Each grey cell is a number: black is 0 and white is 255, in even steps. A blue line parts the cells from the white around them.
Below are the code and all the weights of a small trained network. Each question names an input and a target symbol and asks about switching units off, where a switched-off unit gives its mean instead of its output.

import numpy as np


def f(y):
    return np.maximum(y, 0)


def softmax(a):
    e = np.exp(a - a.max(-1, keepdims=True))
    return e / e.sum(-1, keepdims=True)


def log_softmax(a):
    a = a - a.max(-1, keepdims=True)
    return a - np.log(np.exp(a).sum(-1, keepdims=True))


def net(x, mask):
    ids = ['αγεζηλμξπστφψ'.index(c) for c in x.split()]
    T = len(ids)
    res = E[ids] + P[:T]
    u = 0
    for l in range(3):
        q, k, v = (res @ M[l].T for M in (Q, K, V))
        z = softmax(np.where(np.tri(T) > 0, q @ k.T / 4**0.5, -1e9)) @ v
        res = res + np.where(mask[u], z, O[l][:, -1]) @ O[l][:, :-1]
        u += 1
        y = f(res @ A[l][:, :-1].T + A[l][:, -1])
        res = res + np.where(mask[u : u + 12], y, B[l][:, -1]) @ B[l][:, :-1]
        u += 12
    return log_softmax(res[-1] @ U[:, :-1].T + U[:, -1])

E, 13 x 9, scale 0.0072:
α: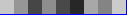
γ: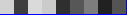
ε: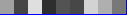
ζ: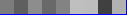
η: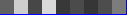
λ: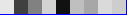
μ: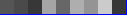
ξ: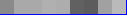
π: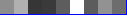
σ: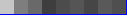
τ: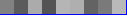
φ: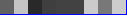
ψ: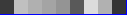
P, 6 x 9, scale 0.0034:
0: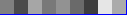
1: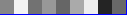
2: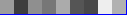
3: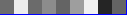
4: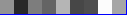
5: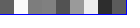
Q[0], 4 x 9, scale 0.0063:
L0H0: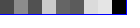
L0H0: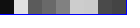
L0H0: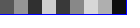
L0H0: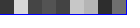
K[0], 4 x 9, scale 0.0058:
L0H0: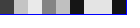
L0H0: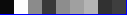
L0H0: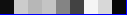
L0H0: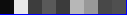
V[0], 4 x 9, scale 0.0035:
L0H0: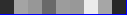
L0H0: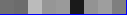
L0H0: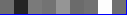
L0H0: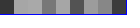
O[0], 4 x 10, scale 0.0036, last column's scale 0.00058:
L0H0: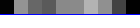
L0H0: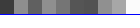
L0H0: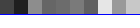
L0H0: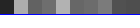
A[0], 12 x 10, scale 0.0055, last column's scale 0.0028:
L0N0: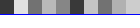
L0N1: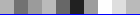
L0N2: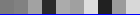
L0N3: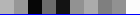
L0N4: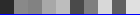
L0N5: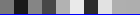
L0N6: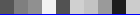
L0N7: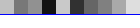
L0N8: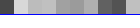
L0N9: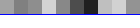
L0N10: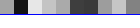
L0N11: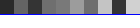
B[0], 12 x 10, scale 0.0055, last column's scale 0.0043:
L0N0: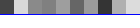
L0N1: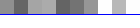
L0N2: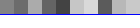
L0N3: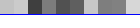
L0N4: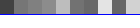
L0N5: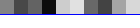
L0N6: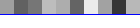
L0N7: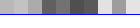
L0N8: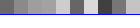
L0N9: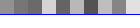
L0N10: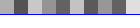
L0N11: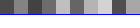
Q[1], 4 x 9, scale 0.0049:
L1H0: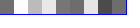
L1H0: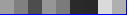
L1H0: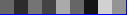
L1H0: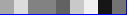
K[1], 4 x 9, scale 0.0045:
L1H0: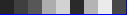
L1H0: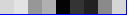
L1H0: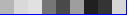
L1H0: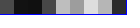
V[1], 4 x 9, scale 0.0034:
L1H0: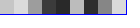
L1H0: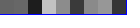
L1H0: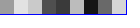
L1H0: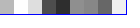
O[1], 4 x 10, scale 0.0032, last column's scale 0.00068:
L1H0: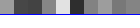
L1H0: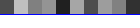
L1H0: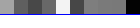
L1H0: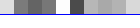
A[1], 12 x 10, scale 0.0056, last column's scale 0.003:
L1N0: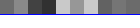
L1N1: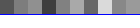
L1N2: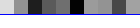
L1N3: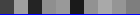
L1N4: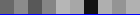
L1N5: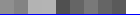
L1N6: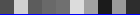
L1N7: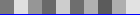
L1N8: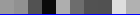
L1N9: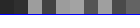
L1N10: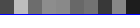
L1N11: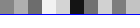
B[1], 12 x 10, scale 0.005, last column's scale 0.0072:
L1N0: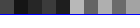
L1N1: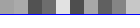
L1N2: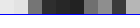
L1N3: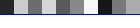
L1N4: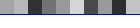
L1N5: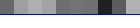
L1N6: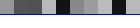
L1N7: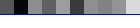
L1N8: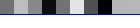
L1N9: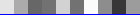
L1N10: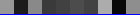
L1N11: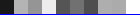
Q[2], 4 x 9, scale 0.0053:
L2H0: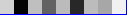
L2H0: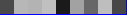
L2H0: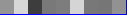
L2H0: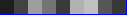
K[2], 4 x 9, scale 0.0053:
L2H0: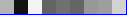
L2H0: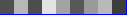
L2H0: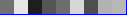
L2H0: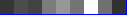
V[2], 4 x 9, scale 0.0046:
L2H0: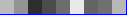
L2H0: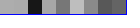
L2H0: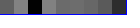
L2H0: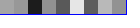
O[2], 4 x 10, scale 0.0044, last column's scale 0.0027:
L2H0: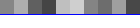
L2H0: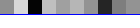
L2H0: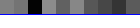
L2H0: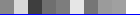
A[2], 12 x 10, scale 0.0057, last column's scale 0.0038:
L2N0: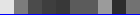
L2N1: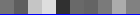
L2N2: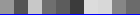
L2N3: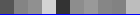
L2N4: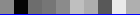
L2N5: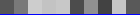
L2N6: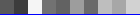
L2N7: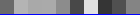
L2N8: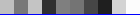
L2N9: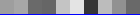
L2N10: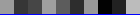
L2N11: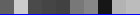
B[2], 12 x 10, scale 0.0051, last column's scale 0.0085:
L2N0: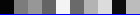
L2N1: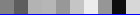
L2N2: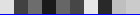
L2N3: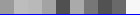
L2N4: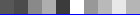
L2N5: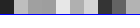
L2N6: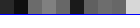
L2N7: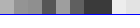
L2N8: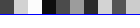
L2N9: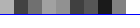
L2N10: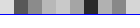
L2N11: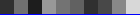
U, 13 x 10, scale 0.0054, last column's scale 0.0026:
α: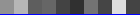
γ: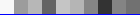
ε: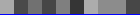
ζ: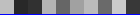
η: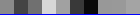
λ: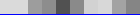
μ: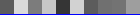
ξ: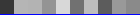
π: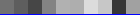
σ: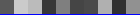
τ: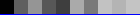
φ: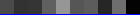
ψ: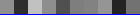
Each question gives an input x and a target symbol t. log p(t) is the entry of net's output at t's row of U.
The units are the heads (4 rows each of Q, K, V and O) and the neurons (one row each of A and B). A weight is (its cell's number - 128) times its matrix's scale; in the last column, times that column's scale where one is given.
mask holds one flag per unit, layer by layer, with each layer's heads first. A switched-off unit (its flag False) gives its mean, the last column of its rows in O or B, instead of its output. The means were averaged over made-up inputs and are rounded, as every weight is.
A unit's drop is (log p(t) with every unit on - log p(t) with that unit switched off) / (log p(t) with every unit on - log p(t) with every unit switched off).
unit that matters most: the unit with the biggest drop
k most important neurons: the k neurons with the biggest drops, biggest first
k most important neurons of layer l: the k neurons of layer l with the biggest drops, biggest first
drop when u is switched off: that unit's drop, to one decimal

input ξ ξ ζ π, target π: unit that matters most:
L2N0
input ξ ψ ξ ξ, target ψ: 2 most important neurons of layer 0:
[L0N8, L0N6]
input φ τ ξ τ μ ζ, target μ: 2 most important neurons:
[L0N11, L2N3]
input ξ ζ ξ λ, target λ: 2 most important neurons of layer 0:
[L0N3, L0N1]
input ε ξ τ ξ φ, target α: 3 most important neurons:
[L1N3, L1N2, L0N3]
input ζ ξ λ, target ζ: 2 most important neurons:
[L0N5, L0N1]
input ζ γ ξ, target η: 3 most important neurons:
[L1N4, L2N9, L0N9]
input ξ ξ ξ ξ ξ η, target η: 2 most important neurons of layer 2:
[L2N10, L2N7]
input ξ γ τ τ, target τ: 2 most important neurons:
[L2N4, L2N8]
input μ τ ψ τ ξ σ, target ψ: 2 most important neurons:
[L1N3, L0N4]
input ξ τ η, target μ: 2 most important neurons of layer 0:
[L0N9, L0N5]
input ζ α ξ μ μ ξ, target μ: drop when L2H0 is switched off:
0.3
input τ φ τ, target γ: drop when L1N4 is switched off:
0.2
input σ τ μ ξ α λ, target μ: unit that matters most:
L1H0
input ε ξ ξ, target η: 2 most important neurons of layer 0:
[L0N9, L0N10]
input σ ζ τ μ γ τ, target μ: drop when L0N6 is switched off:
0.2
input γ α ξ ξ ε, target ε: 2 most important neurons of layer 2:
[L2N2, L2N6]
